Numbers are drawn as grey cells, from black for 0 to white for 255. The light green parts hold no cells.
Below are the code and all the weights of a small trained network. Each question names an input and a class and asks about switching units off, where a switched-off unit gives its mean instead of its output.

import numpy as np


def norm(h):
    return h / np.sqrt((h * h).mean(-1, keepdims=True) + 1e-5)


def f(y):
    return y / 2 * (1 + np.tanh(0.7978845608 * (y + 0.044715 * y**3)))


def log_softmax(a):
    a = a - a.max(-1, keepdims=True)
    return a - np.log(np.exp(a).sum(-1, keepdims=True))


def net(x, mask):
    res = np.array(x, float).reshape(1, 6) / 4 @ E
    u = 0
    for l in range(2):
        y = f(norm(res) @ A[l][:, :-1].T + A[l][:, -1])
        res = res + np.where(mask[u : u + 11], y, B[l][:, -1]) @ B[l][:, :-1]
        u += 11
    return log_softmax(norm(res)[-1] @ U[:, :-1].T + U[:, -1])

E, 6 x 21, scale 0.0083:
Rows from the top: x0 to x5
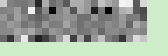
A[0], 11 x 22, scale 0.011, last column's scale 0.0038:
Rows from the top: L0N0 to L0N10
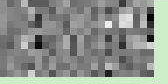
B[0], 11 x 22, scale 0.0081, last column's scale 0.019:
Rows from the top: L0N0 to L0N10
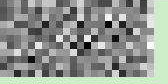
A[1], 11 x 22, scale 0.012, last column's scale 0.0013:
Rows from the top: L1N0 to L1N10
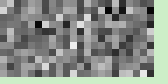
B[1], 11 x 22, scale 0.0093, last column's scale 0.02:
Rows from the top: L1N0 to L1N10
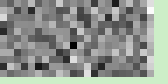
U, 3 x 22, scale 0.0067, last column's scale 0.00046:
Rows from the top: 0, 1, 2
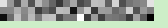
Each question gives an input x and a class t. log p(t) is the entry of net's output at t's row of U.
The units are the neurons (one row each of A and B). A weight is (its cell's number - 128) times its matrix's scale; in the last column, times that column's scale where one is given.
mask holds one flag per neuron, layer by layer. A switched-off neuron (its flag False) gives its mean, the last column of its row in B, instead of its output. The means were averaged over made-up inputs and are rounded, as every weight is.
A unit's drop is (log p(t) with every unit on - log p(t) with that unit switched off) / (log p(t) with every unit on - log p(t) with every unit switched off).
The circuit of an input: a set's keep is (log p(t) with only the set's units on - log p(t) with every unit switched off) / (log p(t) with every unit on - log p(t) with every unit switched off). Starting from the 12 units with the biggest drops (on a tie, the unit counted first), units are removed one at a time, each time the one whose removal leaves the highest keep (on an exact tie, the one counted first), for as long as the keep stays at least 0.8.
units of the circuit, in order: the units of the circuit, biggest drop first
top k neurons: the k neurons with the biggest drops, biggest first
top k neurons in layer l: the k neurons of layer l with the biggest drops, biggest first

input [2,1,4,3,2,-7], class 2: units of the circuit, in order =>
L1N3; L0N6
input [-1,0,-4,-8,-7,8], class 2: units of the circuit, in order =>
L0N0
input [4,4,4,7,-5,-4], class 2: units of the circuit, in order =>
L0N2; L1N3
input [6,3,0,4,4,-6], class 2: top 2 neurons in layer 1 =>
L1N3; L1N1
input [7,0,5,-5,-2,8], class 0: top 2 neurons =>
L0N3; L1N1
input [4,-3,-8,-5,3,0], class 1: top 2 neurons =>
L0N6; L1N0
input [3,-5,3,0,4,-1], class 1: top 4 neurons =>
L0N6; L1N0; L1N4; L1N6
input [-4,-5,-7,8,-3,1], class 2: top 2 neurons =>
L0N5; L0N3
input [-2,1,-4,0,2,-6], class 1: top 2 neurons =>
L0N6; L0N2
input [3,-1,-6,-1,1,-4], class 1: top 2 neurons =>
L0N6; L0N3
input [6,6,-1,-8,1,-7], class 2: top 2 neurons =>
L0N2; L1N3
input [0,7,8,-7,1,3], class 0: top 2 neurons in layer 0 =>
L0N10; L0N7
